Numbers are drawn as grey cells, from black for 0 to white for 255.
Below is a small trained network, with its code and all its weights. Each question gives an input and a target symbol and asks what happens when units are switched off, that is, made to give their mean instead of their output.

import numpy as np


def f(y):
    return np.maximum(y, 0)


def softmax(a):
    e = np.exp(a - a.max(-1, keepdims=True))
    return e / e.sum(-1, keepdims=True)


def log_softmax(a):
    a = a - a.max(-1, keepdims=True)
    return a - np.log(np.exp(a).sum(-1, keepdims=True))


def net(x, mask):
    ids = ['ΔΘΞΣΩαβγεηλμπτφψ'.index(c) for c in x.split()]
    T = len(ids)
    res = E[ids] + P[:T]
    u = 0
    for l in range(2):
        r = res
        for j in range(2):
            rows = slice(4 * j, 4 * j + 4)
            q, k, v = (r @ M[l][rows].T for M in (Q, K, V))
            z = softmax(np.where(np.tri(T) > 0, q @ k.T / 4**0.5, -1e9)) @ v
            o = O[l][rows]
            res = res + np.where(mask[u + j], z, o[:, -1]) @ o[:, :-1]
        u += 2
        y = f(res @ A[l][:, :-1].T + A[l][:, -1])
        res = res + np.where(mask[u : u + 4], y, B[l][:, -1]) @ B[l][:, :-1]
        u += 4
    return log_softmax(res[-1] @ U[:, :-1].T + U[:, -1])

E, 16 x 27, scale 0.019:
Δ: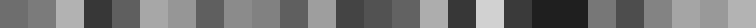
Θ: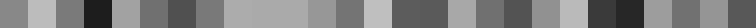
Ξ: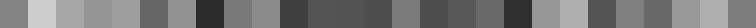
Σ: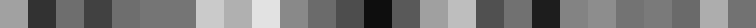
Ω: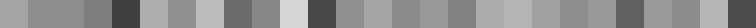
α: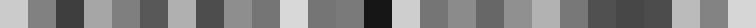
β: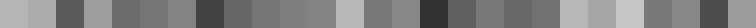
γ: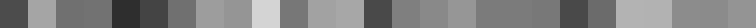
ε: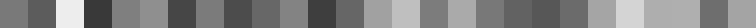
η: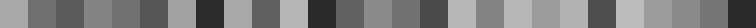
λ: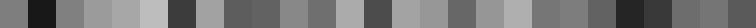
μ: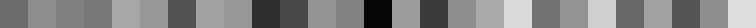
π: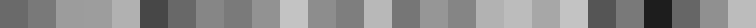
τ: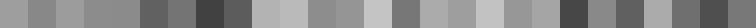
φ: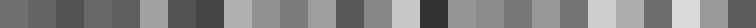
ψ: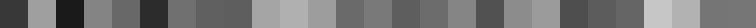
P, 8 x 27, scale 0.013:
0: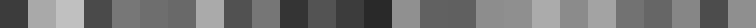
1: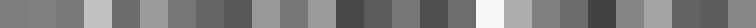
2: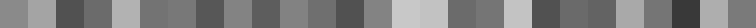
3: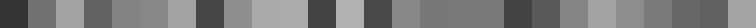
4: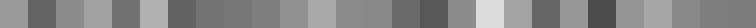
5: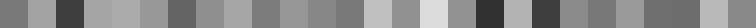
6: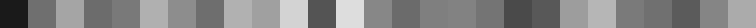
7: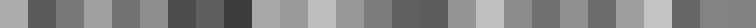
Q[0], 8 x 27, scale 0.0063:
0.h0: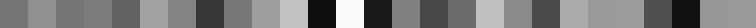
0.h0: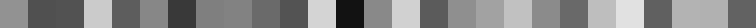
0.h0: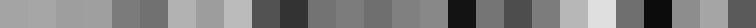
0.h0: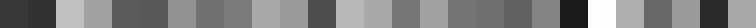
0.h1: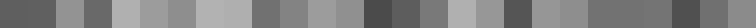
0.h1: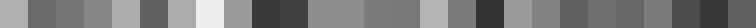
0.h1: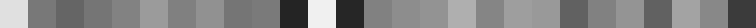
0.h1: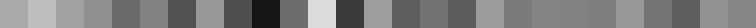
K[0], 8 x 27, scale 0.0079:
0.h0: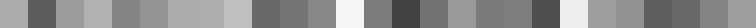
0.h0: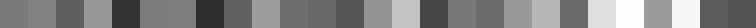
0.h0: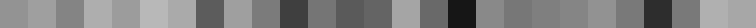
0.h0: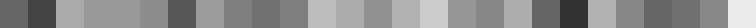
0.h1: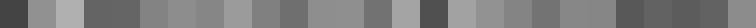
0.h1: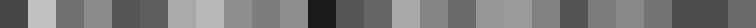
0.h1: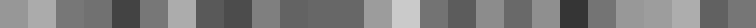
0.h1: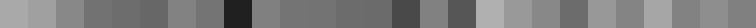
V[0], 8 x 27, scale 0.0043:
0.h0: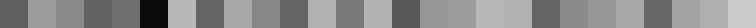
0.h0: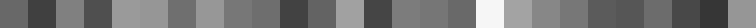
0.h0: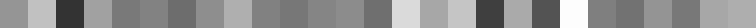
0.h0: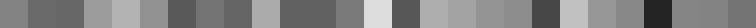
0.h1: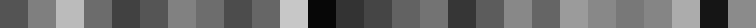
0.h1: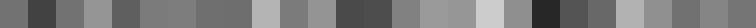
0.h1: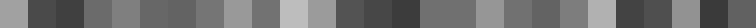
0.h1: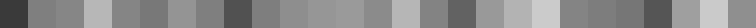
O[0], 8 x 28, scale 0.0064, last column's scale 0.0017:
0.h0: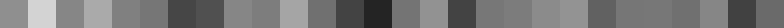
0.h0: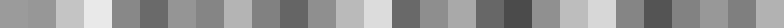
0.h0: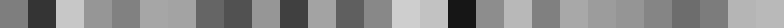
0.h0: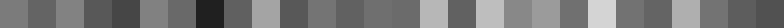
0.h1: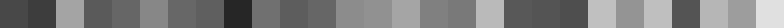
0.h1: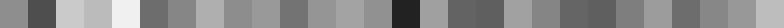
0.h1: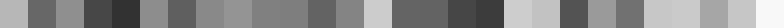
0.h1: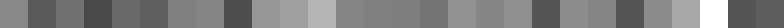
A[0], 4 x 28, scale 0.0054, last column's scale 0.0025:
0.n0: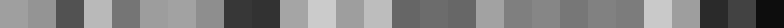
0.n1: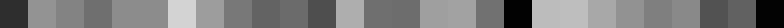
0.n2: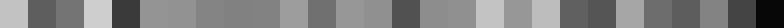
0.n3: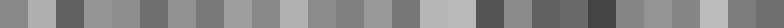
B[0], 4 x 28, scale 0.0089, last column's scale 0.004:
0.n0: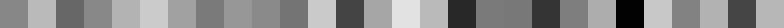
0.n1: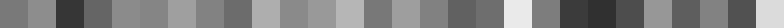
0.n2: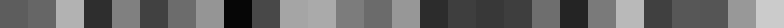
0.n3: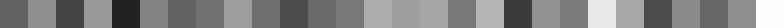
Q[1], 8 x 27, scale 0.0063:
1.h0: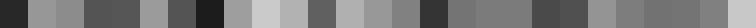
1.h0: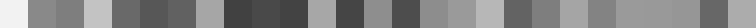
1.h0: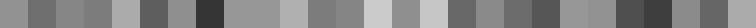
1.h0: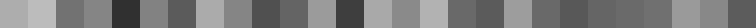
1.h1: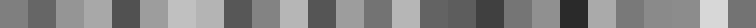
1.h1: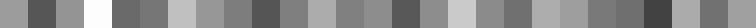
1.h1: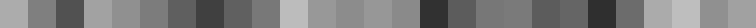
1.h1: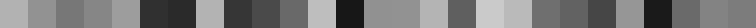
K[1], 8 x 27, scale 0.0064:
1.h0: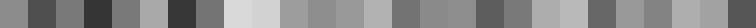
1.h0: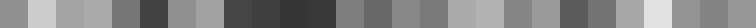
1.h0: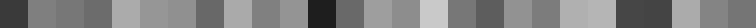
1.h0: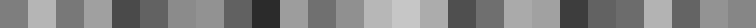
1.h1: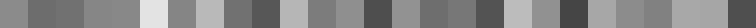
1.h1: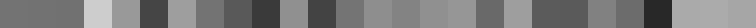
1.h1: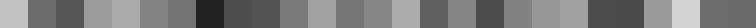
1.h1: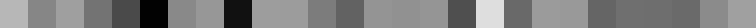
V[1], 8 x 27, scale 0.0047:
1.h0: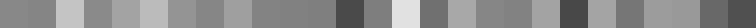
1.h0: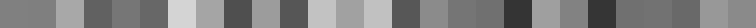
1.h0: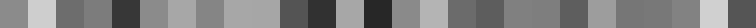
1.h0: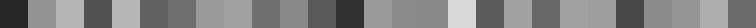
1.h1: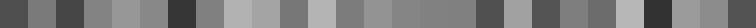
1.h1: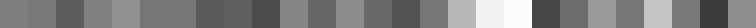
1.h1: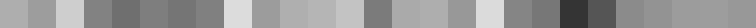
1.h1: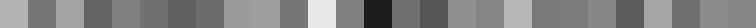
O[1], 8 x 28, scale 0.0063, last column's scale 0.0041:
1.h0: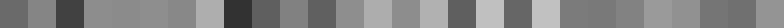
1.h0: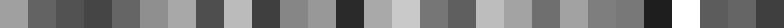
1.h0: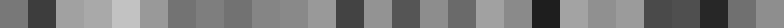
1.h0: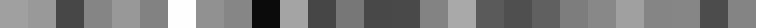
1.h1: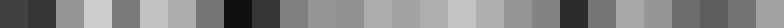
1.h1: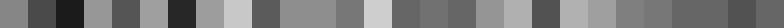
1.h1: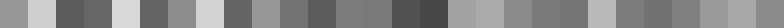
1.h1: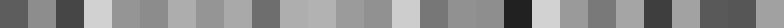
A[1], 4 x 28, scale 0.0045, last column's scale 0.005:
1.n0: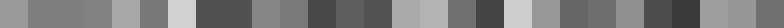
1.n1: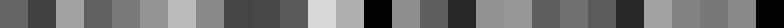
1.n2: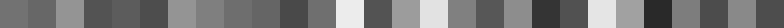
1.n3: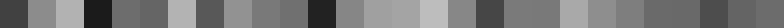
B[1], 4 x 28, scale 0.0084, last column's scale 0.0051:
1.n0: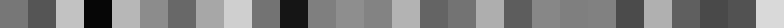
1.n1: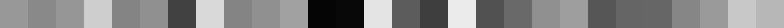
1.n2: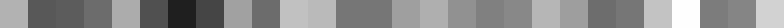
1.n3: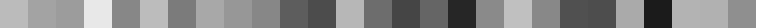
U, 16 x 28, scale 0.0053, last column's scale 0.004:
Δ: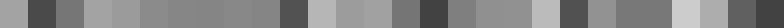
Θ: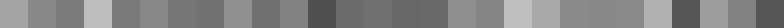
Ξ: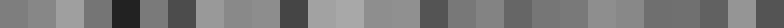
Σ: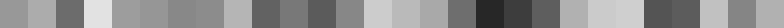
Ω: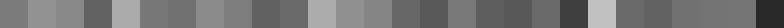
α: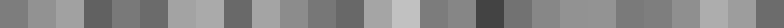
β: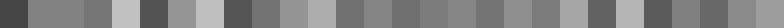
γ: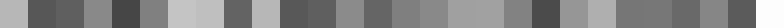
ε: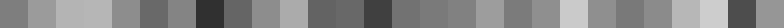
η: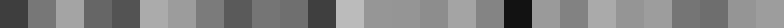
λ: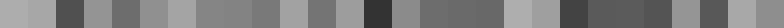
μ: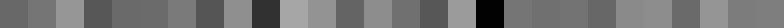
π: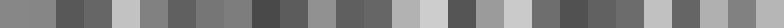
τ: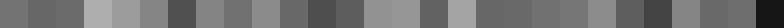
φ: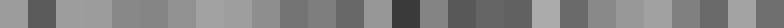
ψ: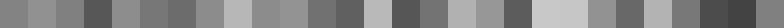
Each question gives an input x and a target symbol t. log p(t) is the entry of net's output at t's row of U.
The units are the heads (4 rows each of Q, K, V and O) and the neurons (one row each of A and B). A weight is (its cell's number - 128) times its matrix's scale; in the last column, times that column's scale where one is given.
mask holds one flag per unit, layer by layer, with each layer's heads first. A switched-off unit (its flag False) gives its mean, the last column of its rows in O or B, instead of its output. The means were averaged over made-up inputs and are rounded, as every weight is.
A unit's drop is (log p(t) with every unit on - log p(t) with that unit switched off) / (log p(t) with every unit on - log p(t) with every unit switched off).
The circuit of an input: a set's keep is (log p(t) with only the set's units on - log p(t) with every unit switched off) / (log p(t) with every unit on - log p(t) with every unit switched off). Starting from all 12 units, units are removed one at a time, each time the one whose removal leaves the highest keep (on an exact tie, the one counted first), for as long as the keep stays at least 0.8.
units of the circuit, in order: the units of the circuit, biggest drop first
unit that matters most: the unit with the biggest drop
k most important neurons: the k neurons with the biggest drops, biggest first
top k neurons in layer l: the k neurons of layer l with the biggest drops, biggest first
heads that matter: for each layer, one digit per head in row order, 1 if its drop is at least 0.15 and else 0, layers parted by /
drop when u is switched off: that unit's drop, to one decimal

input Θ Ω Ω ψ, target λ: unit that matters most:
1.n3
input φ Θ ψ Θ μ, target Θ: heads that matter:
00 / 10
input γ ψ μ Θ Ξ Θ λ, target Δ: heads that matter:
10 / 00
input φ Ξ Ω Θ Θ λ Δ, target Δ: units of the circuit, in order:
(0.h0 1.n2)
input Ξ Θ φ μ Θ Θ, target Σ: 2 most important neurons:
(1.n3 0.n3)
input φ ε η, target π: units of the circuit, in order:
(0.h0 1.n0)
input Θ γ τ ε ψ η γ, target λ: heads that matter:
10 / 10
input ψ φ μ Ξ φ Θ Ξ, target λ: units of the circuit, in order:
(0.h1 0.n1)
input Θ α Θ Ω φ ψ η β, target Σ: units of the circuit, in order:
(0.n0 1.h1)
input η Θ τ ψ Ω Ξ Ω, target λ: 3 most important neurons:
(0.n2 1.n3 0.n0)
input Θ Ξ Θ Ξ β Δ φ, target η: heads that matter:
00 / 11
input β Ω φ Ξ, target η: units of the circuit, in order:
(1.h0 1.h1)
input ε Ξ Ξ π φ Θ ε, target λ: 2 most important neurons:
(1.n3 0.n1)
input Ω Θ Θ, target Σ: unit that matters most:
0.n3
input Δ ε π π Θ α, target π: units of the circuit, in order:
(1.h1 1.n0)
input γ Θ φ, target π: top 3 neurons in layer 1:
(1.n0 1.n1 1.n3)
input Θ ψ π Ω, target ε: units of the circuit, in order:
(0.h0 0.h1)
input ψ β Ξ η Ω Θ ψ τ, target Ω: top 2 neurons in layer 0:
(0.n2 0.n0)
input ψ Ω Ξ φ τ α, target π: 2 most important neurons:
(1.n2 1.n0)
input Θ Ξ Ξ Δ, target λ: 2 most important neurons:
(0.n1 1.n3)
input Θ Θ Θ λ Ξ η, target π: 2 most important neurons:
(1.n0 1.n1)
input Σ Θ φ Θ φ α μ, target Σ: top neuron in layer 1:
(1.n0)
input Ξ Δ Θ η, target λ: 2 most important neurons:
(1.n3 0.n2)
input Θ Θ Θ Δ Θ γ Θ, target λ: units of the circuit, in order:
(1.n3 0.h1 0.n1)
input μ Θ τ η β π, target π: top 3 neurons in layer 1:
(1.n2 1.n0 1.n1)
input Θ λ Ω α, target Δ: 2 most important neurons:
(1.n2 0.n1)
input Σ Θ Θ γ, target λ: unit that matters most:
0.h1
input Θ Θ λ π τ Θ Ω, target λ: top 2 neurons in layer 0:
(0.n2 0.n1)
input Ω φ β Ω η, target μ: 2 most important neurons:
(0.n2 1.n3)
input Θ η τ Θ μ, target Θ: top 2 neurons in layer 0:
(0.n0 0.n3)
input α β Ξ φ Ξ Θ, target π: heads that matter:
10 / 00
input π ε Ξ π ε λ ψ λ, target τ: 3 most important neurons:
(1.n1 0.n2 0.n0)
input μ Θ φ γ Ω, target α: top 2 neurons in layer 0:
(0.n2 0.n0)
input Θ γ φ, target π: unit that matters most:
0.h0
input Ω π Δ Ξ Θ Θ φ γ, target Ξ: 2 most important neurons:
(0.n3 0.n2)
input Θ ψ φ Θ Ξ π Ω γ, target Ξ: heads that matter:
00 / 10
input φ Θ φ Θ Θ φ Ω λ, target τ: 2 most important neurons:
(1.n1 0.n2)
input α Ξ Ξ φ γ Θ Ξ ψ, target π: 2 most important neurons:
(0.n0 0.n3)
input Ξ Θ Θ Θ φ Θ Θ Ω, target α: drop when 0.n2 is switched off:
1.0
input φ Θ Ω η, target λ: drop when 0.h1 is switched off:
0.2
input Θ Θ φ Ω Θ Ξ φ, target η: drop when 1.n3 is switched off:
0.2
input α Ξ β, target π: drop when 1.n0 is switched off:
0.2
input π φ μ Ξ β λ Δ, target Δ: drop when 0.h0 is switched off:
0.8
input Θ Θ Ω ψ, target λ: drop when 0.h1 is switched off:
0.1
